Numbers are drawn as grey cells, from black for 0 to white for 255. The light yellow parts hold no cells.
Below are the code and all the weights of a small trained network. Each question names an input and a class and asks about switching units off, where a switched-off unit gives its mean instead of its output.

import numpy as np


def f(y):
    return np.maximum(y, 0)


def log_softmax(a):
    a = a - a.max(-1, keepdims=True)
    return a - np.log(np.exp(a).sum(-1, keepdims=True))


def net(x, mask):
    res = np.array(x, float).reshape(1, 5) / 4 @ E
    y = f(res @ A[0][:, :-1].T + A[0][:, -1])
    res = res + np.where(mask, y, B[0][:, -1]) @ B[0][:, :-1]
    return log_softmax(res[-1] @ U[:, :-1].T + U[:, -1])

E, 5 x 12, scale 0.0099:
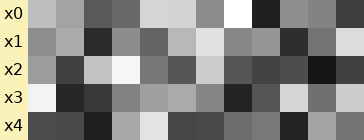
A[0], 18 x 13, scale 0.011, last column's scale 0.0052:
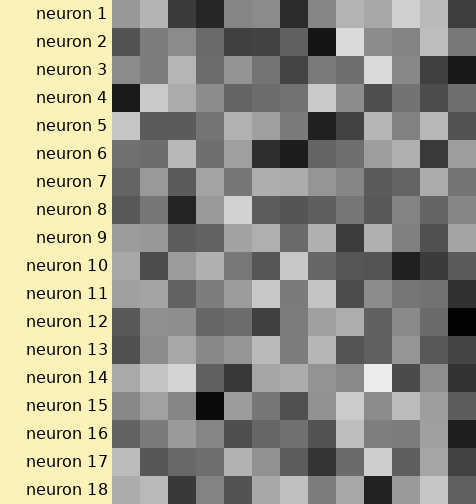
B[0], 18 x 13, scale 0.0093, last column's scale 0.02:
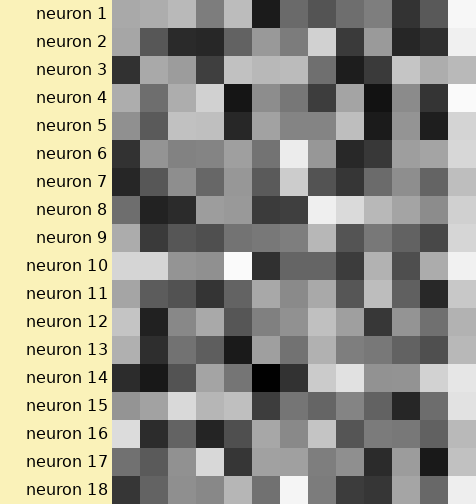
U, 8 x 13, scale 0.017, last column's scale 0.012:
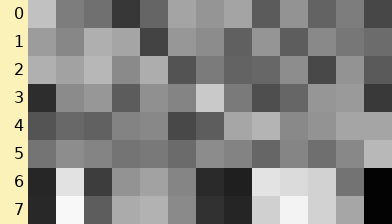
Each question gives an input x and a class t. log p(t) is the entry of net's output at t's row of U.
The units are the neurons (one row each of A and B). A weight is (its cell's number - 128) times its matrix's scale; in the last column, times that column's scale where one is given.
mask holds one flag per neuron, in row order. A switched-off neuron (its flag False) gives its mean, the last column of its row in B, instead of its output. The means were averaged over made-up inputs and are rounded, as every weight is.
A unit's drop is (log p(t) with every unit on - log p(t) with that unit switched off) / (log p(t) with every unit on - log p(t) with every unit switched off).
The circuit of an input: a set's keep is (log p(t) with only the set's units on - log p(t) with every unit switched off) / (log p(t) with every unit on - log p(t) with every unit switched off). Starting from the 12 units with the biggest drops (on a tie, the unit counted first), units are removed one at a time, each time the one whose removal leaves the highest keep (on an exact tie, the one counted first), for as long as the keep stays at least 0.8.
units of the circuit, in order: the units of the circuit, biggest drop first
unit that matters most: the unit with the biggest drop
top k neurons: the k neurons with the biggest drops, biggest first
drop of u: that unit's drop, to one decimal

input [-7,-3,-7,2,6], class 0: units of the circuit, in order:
neuron 2
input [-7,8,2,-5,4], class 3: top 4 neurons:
neuron 18; neuron 7; neuron 11; neuron 9
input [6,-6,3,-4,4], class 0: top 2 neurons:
neuron 13; neuron 18
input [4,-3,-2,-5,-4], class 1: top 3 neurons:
neuron 4; neuron 2; neuron 8
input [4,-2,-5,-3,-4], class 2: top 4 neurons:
neuron 15; neuron 2; neuron 1; neuron 8
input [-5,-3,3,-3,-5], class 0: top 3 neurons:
neuron 2; neuron 16; neuron 8
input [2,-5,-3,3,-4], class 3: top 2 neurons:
neuron 3; neuron 8
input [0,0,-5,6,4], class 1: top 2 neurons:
neuron 5; neuron 17
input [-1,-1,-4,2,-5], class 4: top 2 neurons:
neuron 14; neuron 10
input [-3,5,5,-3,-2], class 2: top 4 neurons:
neuron 10; neuron 6; neuron 3; neuron 17
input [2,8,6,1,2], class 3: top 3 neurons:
neuron 18; neuron 7; neuron 1
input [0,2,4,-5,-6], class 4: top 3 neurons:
neuron 14; neuron 5; neuron 17
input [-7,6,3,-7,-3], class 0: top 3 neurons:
neuron 2; neuron 16; neuron 5
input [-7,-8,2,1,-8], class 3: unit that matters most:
neuron 3
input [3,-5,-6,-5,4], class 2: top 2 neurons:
neuron 15; neuron 1
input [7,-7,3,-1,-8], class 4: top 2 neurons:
neuron 14; neuron 2
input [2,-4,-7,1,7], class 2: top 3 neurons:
neuron 1; neuron 15; neuron 14
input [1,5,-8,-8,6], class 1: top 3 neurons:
neuron 4; neuron 10; neuron 12
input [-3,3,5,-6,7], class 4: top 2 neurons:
neuron 8; neuron 5
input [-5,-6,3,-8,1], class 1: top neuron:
neuron 4
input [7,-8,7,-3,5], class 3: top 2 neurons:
neuron 6; neuron 3
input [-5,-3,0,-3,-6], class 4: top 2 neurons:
neuron 14; neuron 11
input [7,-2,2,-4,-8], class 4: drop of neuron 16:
0.2
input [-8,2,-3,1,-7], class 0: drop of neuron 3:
0.0
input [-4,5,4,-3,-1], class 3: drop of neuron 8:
0.1
